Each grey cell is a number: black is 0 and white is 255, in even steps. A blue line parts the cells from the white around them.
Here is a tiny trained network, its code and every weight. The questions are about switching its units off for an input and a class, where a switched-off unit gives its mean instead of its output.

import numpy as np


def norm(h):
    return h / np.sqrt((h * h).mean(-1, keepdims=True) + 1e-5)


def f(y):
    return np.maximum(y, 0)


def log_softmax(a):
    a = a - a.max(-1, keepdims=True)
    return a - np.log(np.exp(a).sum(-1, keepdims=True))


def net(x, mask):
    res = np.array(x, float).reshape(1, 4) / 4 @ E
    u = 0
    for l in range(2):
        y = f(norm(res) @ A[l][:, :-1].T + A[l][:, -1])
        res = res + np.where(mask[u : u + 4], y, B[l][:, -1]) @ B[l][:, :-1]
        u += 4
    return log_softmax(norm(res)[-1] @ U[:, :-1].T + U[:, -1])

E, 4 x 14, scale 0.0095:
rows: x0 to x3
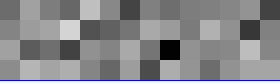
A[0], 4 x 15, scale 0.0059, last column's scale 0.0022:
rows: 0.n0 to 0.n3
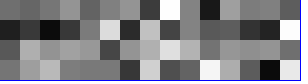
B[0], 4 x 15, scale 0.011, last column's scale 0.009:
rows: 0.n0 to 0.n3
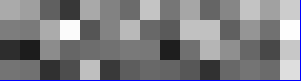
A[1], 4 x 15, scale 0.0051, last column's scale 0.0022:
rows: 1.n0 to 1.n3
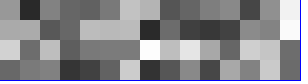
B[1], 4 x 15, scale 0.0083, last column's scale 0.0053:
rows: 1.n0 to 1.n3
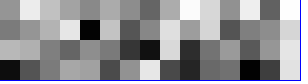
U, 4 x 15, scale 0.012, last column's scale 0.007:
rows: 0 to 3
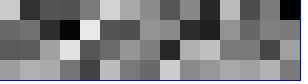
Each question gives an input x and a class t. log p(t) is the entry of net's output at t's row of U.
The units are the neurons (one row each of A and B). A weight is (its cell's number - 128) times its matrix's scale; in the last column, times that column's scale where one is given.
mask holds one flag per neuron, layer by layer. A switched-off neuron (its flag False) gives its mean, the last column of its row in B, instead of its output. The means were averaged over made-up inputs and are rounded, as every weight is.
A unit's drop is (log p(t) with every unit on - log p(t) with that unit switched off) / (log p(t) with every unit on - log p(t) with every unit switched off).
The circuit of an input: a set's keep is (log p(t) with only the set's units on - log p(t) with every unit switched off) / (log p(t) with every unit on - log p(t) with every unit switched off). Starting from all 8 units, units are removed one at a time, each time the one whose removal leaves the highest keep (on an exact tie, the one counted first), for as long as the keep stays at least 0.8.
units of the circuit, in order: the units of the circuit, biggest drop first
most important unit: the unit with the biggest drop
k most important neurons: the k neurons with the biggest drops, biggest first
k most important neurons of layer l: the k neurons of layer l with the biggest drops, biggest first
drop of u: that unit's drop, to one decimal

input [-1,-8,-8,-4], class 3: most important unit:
0.n0
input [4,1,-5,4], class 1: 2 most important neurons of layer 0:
0.n1, 0.n0
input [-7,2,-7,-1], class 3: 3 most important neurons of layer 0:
0.n0, 0.n1, 0.n3
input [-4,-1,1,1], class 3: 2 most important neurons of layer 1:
1.n2, 1.n1
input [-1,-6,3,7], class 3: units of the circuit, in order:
1.n1, 0.n1
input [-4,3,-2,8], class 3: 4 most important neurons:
0.n3, 0.n0, 1.n2, 0.n1
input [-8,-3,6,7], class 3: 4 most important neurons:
0.n2, 0.n3, 1.n2, 0.n1
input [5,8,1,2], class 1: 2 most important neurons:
0.n3, 0.n1
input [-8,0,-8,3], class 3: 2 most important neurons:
0.n3, 0.n0
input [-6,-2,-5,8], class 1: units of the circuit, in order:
0.n0, 0.n1
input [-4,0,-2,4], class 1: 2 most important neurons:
0.n0, 0.n1
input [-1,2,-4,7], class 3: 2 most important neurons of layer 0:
0.n3, 0.n0
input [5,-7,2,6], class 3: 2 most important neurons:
1.n1, 0.n2
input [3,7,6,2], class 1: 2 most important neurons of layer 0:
0.n3, 0.n1
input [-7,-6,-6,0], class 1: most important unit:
0.n0
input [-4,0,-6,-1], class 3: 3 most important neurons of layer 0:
0.n3, 0.n0, 0.n2
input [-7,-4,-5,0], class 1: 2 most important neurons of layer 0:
0.n0, 0.n1
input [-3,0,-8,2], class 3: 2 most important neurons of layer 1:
1.n3, 1.n0
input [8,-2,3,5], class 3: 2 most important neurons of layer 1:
1.n1, 1.n3
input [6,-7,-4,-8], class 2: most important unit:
0.n1
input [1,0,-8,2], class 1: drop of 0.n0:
0.4
